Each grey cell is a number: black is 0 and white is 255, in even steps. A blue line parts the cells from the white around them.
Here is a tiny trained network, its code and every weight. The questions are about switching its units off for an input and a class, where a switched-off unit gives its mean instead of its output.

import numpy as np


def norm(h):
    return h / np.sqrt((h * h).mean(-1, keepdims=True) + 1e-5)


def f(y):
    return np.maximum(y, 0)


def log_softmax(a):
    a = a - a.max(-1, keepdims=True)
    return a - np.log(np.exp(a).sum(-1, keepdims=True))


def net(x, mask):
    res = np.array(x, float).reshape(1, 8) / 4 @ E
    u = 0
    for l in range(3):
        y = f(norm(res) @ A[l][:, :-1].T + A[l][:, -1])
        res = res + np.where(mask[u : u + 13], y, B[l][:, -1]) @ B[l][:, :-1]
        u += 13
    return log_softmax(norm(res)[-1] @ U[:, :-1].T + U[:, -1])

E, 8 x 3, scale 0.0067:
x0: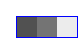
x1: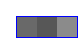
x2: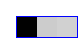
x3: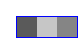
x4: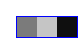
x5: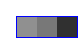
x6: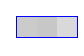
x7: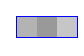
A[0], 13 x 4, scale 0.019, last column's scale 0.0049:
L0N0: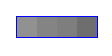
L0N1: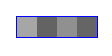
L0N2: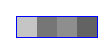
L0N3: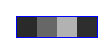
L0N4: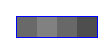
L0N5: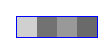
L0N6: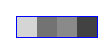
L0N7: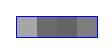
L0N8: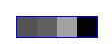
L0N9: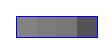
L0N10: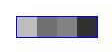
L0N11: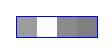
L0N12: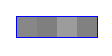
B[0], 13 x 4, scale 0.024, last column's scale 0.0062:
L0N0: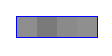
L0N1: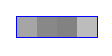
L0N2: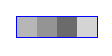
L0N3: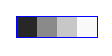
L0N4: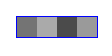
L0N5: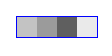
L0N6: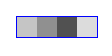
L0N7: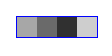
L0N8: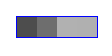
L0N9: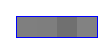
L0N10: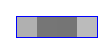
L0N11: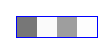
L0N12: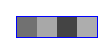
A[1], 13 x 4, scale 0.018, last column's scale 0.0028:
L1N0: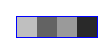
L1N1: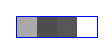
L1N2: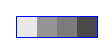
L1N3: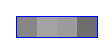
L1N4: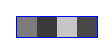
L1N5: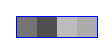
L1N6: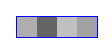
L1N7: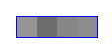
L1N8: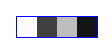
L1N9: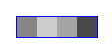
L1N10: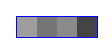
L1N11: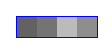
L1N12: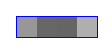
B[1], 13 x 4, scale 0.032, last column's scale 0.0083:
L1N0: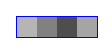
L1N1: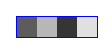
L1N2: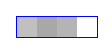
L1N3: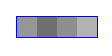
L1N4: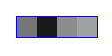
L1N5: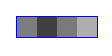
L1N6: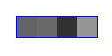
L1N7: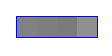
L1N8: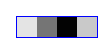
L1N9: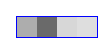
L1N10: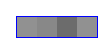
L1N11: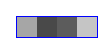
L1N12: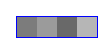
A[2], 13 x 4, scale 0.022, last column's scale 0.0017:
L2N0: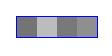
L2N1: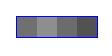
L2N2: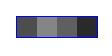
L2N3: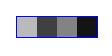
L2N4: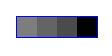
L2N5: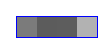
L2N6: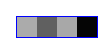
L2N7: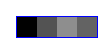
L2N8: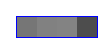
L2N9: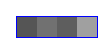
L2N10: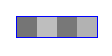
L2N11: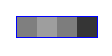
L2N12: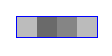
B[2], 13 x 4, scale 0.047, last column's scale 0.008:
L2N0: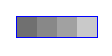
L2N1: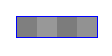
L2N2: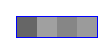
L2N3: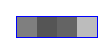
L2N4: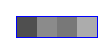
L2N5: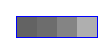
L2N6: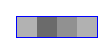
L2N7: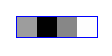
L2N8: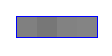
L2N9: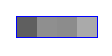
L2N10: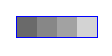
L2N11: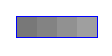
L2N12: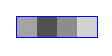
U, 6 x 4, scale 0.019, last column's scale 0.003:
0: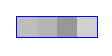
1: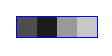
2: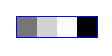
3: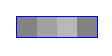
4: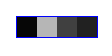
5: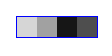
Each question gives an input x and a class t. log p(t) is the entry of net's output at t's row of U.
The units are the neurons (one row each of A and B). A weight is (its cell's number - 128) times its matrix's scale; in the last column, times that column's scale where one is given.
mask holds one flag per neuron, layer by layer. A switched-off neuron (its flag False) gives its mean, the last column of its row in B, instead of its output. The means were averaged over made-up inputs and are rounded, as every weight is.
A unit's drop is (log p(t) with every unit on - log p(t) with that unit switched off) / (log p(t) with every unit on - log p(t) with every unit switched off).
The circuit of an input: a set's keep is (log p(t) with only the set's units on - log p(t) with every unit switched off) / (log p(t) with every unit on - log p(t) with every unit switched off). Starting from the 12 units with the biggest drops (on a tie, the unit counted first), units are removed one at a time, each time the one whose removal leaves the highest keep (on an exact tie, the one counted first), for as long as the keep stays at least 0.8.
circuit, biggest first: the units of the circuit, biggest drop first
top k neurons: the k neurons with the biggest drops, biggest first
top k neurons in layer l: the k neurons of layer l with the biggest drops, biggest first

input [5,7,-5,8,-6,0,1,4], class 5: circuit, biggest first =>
L0N11, L1N8
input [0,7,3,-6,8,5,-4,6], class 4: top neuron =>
L0N11
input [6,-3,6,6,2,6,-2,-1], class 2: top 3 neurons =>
L0N11, L1N9, L1N4
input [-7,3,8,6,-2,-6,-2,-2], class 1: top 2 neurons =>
L0N3, L1N2
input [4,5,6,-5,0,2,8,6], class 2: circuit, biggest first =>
L1N8, L2N7
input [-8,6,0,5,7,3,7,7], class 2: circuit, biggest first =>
L0N11, L1N8
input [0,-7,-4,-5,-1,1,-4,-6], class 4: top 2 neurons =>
L1N1, L0N5
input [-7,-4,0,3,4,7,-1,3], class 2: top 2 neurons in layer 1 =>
L1N8, L1N11
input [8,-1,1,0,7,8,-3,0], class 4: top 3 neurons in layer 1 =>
L1N2, L1N9, L1N4
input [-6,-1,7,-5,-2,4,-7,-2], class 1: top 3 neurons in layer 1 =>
L1N8, L1N2, L1N1
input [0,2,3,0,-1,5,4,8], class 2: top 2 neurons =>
L0N11, L1N8
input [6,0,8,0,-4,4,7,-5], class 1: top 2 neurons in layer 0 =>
L0N3, L0N5
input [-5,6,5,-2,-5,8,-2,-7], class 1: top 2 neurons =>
L1N8, L2N7
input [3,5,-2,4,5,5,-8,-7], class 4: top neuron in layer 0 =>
L0N3
